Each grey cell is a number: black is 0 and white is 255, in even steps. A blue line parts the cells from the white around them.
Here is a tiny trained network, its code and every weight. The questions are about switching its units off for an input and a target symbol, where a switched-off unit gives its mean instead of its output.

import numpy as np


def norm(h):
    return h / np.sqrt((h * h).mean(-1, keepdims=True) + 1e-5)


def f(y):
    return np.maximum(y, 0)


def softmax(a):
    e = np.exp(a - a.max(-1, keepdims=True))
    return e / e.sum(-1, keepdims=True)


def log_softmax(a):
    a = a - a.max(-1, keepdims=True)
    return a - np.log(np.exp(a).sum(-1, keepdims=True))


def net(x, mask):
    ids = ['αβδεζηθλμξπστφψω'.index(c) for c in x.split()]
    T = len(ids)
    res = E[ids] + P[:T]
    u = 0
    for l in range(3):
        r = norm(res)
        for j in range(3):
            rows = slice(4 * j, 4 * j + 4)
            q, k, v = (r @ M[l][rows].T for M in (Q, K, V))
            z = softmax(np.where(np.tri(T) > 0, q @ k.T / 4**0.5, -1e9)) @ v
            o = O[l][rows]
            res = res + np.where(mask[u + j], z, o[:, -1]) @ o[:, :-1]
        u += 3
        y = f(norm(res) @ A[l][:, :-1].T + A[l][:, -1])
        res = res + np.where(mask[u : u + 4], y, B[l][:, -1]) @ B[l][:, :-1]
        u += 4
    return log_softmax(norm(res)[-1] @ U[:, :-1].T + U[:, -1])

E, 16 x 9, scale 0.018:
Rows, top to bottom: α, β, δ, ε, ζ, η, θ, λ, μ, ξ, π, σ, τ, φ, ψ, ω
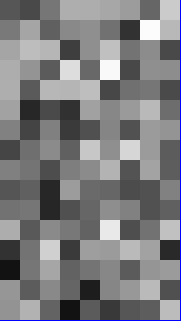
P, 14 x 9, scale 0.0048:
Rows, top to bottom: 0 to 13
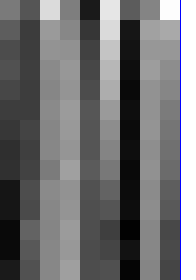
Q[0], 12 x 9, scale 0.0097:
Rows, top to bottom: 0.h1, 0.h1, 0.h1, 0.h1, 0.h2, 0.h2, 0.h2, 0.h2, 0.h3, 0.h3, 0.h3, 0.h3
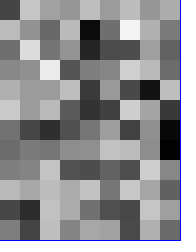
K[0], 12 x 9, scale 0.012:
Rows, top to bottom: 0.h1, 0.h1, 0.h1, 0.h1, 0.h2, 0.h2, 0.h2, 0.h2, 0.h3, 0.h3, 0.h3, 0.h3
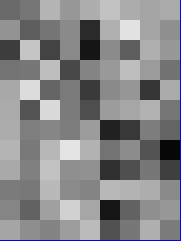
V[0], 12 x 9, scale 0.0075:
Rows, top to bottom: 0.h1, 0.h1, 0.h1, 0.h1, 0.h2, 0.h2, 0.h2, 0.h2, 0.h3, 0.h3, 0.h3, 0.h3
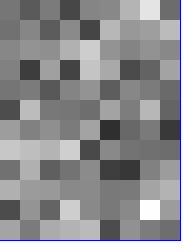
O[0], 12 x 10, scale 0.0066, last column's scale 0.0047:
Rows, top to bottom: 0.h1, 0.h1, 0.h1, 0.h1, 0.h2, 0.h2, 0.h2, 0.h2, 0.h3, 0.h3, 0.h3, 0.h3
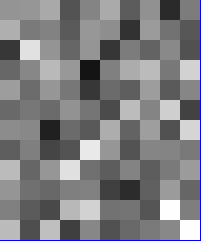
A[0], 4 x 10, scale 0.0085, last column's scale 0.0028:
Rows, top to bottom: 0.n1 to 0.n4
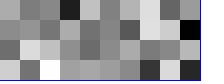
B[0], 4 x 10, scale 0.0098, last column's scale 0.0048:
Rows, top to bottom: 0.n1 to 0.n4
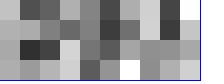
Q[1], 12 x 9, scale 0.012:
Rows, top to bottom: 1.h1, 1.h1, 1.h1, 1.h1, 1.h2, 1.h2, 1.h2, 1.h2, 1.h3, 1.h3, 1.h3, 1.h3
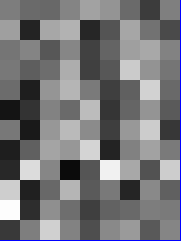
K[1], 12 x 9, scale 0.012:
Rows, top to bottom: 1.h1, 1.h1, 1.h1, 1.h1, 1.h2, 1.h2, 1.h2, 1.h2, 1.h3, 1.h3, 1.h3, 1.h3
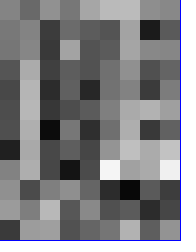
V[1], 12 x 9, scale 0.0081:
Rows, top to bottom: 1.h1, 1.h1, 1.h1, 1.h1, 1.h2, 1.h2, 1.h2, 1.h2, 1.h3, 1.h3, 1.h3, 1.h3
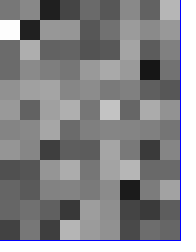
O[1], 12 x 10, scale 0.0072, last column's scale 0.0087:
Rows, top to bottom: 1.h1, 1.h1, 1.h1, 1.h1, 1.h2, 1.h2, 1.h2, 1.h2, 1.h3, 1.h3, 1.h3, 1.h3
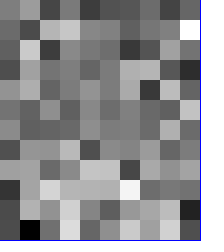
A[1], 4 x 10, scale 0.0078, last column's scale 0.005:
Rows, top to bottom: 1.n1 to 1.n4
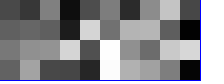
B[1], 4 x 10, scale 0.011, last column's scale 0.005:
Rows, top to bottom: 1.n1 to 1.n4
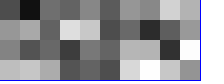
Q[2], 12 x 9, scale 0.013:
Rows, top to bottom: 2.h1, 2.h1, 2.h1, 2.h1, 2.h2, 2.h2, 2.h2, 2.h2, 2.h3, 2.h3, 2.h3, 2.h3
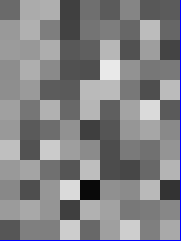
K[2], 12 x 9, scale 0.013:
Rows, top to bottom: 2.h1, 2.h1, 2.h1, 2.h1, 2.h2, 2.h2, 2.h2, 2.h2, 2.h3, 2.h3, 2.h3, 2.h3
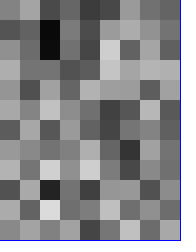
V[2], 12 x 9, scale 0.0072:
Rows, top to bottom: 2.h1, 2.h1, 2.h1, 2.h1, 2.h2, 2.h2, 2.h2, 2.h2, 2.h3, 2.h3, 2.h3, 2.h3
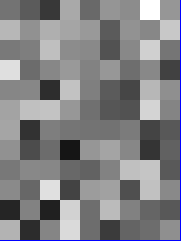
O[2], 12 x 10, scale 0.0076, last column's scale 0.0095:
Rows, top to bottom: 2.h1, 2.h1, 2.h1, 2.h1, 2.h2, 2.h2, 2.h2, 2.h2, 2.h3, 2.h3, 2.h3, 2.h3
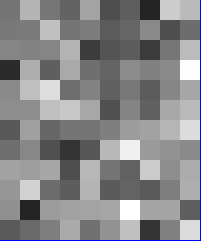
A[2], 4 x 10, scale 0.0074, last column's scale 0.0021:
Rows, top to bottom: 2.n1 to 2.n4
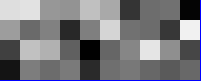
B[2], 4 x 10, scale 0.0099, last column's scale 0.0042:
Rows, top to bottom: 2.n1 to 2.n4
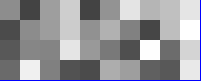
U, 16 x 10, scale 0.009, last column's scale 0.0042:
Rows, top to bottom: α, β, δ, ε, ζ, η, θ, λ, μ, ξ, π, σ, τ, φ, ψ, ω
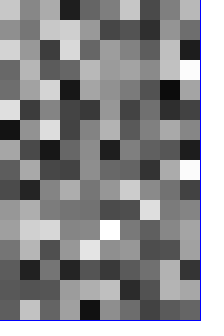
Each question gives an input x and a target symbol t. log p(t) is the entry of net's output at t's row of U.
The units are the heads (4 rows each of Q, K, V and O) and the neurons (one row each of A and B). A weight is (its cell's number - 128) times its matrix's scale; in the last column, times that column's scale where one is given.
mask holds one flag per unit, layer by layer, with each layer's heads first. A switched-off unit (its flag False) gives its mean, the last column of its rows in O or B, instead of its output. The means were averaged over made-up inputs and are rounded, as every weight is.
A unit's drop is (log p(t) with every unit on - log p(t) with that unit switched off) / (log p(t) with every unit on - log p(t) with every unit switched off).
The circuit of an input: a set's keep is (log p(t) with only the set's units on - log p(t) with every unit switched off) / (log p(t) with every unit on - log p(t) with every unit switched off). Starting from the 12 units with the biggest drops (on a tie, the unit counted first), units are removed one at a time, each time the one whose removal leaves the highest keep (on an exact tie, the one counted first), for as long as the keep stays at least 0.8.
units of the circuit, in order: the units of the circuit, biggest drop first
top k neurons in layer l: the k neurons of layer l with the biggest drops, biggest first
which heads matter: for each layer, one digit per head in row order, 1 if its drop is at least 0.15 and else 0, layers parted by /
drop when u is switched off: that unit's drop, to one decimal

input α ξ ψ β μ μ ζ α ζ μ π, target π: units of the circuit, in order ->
[0.h3; 1.n4; 2.n3]
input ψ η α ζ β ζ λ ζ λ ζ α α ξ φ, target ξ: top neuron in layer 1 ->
[1.n1]
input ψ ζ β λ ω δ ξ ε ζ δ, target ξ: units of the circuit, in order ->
[0.n1; 2.h3]
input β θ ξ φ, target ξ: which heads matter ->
001 / 101 / 001
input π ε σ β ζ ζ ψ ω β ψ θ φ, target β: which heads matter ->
110 / 001 / 010
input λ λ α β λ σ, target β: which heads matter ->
001 / 000 / 010
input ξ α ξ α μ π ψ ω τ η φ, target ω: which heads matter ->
001 / 100 / 000
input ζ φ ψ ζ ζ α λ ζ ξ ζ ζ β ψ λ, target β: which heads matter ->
010 / 001 / 010
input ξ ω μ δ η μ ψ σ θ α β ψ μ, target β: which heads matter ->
100 / 000 / 110
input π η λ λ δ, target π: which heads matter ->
001 / 000 / 001
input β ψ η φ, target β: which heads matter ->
001 / 000 / 000
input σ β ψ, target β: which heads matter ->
000 / 000 / 000
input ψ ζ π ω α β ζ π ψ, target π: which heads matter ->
011 / 111 / 001
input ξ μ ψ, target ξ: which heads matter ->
111 / 001 / 001
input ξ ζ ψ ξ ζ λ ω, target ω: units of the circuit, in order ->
[0.h3]
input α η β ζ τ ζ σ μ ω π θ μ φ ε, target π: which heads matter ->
001 / 001 / 001
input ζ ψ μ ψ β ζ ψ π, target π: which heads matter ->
001 / 001 / 001
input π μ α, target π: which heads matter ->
101 / 000 / 001
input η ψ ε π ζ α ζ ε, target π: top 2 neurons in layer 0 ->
[0.n4; 0.n1]
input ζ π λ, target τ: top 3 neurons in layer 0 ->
[0.n1; 0.n4; 0.n2]
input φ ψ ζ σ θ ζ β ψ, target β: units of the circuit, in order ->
[2.h2]
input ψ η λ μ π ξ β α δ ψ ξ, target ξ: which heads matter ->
101 / 101 / 001
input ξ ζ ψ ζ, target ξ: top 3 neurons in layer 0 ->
[0.n4; 0.n2; 0.n1]
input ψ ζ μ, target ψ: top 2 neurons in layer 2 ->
[2.n2; 2.n4]
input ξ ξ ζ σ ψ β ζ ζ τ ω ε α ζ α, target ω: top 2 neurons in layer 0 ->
[0.n1; 0.n4]
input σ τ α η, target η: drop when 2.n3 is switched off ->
0.1
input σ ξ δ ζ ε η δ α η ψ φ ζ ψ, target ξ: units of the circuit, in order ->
[2.h3]
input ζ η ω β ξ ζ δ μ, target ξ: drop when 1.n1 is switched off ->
0.0
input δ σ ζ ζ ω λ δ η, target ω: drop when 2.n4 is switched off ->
0.2
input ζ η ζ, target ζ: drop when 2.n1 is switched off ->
0.2
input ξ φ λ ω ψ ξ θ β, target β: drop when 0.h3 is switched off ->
0.1
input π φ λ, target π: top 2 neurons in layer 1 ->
[1.n4; 1.n3]
